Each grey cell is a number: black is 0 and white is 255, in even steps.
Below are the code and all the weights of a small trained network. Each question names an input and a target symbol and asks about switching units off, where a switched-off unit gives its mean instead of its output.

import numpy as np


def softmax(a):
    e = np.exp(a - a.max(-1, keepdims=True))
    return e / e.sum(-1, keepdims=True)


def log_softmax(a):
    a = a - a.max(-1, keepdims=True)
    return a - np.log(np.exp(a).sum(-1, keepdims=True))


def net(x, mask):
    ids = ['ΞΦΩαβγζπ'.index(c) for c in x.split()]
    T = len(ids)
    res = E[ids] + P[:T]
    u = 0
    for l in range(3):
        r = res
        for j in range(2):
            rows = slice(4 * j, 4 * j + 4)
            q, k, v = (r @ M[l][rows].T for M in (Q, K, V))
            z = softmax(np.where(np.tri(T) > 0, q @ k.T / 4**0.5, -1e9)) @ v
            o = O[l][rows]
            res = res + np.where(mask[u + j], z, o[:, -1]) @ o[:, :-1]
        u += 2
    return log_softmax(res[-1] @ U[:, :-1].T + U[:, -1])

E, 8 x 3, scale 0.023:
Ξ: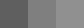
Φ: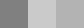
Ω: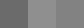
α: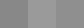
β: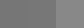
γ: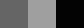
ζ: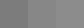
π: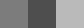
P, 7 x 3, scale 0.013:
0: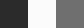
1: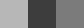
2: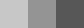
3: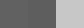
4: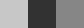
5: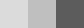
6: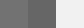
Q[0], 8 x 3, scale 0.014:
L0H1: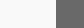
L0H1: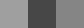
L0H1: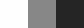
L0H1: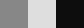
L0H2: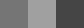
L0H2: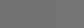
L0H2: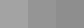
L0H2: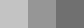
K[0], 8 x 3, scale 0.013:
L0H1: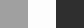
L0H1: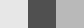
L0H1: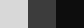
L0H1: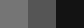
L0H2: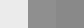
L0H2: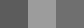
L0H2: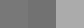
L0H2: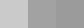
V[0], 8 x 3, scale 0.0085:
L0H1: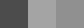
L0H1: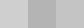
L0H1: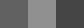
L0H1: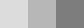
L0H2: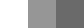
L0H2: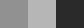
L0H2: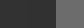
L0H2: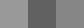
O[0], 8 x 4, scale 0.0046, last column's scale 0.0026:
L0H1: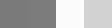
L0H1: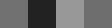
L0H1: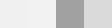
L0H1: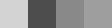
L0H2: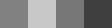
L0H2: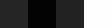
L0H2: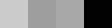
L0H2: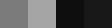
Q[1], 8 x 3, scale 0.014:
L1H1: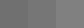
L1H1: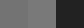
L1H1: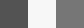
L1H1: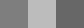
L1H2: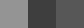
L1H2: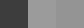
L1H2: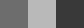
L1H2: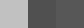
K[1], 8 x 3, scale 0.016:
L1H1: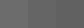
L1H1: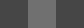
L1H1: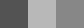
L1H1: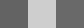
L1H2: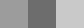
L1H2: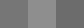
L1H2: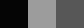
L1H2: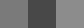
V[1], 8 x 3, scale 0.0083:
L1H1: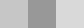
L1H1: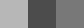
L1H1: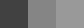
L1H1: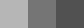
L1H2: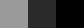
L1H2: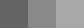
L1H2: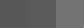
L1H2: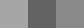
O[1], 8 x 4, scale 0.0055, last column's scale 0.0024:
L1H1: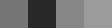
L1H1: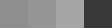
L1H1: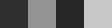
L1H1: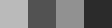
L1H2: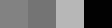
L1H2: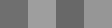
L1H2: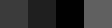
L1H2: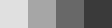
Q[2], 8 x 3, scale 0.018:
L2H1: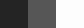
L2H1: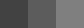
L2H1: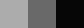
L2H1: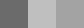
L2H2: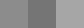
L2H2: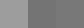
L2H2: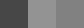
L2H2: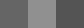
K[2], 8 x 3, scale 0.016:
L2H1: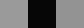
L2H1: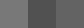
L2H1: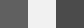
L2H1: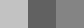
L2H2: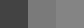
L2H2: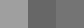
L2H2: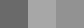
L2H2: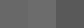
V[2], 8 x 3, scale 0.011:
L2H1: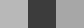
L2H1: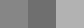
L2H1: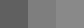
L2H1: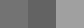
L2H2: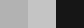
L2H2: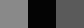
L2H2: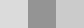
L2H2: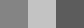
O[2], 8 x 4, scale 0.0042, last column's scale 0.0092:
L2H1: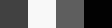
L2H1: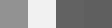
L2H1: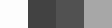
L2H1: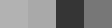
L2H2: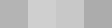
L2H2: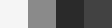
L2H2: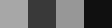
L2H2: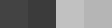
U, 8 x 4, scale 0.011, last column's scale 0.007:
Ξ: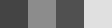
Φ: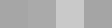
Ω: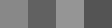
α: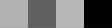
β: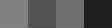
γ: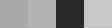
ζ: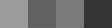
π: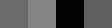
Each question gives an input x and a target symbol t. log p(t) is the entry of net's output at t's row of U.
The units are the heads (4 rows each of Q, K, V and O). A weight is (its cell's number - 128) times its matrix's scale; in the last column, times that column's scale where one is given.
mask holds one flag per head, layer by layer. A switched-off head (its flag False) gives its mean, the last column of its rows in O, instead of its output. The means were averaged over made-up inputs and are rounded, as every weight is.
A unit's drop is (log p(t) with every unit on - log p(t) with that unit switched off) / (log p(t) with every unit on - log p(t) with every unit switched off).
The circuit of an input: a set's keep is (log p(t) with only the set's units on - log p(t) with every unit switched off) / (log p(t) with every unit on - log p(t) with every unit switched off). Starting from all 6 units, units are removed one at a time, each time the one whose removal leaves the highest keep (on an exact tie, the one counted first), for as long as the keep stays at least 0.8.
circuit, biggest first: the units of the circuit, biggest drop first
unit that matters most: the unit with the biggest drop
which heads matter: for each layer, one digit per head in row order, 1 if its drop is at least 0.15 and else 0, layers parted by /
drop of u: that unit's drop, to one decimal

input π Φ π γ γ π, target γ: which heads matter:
10 / 10 / 11
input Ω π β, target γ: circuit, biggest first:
(L2H2; L0H2)
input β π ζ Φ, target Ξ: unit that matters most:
L2H1
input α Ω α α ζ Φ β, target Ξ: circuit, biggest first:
(L2H1; L0H1)
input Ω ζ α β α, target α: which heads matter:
10 / 11 / 10
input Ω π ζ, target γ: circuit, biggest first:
(L2H2; L0H2)
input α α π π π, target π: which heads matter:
10 / 00 / 11
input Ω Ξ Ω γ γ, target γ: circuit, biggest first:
(L2H2; L0H1)
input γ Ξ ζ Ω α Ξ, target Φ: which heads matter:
10 / 00 / 00
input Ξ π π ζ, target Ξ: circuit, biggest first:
(L2H1; L2H2)
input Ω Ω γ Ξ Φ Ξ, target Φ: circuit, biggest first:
(L0H1; L2H2)
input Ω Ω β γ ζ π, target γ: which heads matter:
00 / 10 / 11
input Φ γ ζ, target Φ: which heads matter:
10 / 01 / 01
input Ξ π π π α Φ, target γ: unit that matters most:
L2H2
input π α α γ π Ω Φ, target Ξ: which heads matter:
00 / 10 / 11
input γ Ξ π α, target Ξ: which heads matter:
11 / 00 / 10
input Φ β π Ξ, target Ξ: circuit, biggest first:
(L0H1; L2H1)
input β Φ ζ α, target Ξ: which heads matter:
10 / 10 / 11
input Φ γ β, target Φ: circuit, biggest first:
(L2H2; L0H1)
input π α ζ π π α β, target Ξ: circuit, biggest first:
(L2H1)
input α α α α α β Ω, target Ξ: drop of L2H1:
1.3
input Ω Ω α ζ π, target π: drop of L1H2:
0.1
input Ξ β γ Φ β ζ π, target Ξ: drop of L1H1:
0.1
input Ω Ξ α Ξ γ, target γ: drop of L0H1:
0.2
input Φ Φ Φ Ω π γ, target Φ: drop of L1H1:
0.1
